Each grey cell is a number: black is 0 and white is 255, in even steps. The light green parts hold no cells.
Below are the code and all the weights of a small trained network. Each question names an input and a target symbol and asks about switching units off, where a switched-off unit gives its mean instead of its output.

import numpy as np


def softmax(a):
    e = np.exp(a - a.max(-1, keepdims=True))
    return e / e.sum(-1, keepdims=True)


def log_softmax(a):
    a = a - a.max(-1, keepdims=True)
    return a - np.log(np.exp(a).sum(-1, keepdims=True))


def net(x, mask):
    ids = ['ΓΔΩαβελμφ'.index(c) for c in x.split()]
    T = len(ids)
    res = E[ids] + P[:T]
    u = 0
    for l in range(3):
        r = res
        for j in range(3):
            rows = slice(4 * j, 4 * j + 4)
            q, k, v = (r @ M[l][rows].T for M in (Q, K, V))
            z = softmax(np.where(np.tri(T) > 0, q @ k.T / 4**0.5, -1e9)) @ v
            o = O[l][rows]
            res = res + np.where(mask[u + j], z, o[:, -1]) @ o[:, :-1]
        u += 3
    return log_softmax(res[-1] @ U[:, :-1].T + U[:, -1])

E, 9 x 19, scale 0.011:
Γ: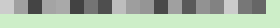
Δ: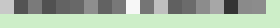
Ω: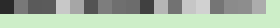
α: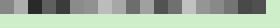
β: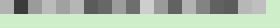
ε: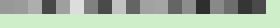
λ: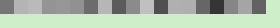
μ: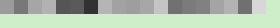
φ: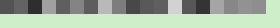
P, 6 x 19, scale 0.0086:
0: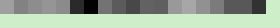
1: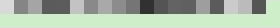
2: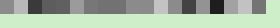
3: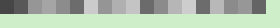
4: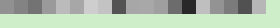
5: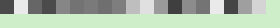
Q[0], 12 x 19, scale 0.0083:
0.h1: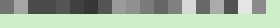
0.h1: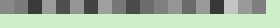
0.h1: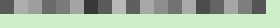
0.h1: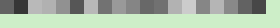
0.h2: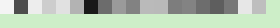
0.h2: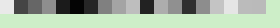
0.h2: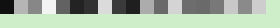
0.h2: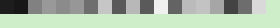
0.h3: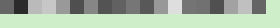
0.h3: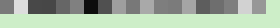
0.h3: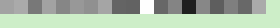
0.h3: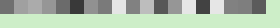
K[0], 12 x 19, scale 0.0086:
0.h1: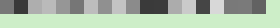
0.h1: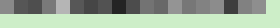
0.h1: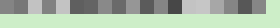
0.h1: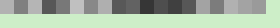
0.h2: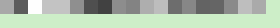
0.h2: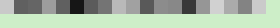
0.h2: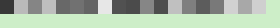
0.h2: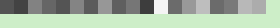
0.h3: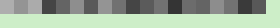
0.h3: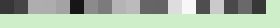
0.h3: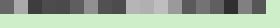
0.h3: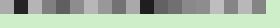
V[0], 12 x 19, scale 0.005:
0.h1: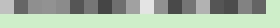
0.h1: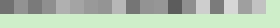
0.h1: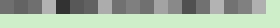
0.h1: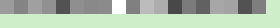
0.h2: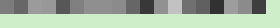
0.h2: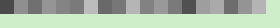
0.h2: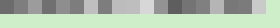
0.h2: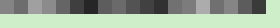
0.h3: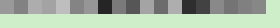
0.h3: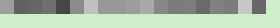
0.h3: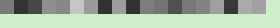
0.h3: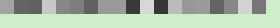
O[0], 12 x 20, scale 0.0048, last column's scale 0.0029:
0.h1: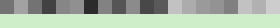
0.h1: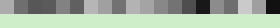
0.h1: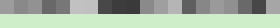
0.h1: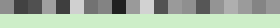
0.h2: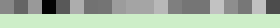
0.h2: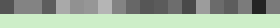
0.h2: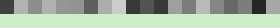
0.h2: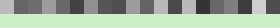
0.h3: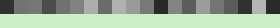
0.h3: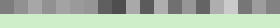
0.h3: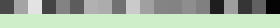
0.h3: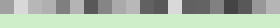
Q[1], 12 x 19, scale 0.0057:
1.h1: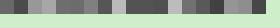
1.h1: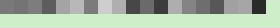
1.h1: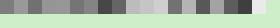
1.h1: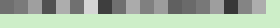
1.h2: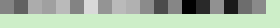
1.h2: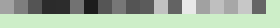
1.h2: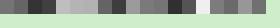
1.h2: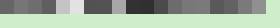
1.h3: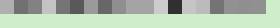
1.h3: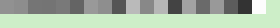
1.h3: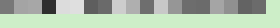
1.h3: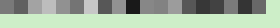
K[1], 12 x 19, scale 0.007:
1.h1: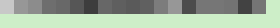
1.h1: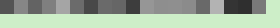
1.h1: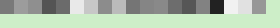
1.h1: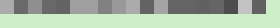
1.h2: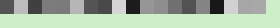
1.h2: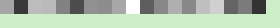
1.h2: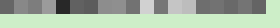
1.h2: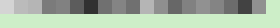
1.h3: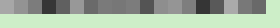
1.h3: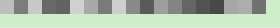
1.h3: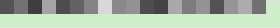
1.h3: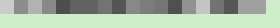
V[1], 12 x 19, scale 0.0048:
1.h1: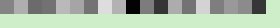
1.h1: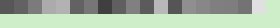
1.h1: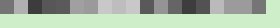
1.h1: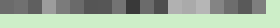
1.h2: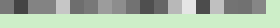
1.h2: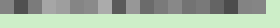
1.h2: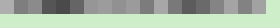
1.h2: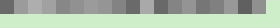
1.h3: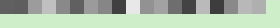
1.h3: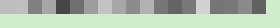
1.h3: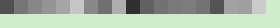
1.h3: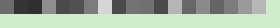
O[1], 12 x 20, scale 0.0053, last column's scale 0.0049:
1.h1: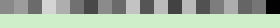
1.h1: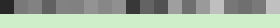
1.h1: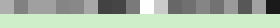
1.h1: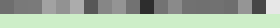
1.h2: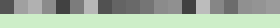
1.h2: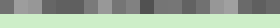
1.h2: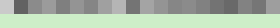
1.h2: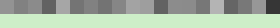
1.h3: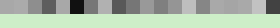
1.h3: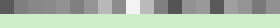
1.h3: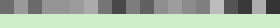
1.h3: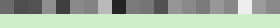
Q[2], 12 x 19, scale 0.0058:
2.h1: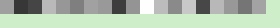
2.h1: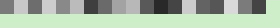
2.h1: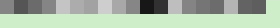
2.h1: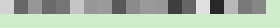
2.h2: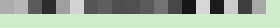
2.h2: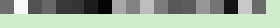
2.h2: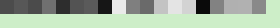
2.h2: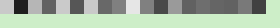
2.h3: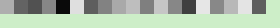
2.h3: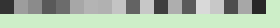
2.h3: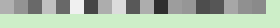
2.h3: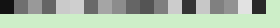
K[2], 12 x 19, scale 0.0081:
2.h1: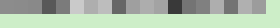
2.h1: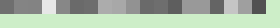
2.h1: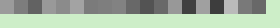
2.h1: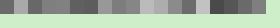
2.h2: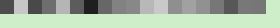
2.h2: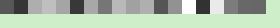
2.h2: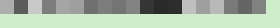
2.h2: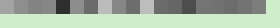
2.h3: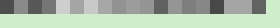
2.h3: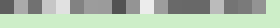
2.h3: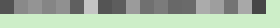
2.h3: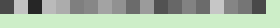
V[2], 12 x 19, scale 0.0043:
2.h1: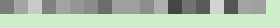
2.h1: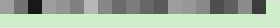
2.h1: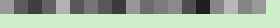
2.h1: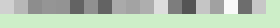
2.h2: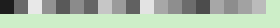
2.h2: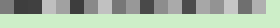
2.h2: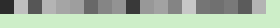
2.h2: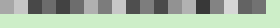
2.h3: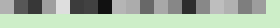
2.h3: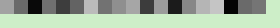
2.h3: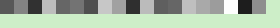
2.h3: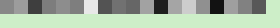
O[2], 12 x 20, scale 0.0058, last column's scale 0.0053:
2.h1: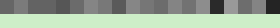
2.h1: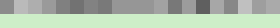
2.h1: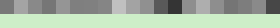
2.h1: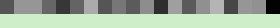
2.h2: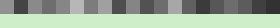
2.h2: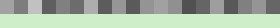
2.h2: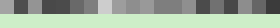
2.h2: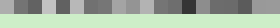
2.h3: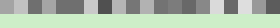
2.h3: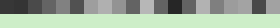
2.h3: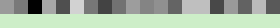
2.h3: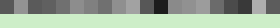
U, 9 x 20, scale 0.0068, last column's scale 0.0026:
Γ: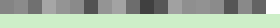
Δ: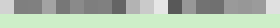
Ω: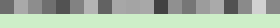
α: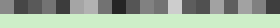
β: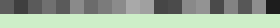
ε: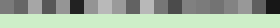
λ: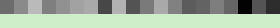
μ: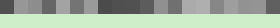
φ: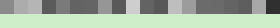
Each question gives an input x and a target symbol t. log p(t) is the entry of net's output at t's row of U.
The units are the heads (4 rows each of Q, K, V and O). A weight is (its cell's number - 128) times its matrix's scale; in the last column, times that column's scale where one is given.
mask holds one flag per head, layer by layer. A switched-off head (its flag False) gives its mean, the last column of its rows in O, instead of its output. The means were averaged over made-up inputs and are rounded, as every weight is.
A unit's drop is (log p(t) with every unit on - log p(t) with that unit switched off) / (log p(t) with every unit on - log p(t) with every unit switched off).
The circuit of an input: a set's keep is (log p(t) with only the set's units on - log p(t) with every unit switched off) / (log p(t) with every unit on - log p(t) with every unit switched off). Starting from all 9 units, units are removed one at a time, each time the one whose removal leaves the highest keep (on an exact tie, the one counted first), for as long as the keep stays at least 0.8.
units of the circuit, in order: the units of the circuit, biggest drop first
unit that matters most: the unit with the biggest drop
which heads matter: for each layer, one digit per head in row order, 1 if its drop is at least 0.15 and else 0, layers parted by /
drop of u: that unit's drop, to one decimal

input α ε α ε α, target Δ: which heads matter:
001 / 100 / 010
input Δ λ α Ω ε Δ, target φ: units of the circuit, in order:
(2.h3; 1.h1; 2.h1)
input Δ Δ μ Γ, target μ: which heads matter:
001 / 000 / 010
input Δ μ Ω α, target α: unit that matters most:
0.h1
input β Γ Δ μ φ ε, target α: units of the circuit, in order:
(0.h1; 2.h2)
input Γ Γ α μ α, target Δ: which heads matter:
000 / 100 / 000
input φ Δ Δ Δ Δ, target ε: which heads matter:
010 / 000 / 001
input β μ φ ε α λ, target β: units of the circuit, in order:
(0.h1; 0.h3; 2.h3)
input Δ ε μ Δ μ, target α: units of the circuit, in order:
(2.h1; 0.h1)
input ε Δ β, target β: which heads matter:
011 / 000 / 010
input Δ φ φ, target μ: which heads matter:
110 / 000 / 010
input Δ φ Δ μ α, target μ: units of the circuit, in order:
(0.h3; 2.h2)
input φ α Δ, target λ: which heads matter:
110 / 000 / 000
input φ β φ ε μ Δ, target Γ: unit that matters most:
0.h2
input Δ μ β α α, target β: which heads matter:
010 / 001 / 001
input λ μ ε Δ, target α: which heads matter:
110 / 000 / 110
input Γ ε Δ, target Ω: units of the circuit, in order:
(0.h2; 2.h1)
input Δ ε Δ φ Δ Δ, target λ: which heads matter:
100 / 000 / 010
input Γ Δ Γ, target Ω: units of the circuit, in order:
(2.h1; 0.h2; 0.h3)
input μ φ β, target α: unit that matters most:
0.h2
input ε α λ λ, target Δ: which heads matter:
101 / 100 / 010
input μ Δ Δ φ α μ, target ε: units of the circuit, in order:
(1.h1; 2.h3; 2.h1; 0.h2)
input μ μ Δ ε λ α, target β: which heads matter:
010 / 000 / 001
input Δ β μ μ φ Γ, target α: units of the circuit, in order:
(2.h2; 0.h1)
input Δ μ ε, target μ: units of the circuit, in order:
(2.h2; 0.h1)
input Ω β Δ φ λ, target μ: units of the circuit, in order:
(0.h3; 2.h2)
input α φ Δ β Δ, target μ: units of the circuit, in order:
(2.h2; 0.h3; 0.h2)
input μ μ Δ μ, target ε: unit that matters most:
2.h3
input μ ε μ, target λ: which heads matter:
010 / 001 / 101
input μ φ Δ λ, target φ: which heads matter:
011 / 000 / 001
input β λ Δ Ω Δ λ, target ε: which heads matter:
100 / 000 / 110
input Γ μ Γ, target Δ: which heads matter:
010 / 100 / 001
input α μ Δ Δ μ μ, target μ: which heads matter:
011 / 000 / 110
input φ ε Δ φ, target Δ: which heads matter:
000 / 100 / 000
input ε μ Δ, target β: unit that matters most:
0.h3
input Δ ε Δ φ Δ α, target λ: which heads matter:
101 / 000 / 010
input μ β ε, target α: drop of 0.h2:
0.5
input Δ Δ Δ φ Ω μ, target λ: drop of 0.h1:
0.6
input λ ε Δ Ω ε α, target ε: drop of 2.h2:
0.6
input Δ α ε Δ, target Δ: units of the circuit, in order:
(1.h1)
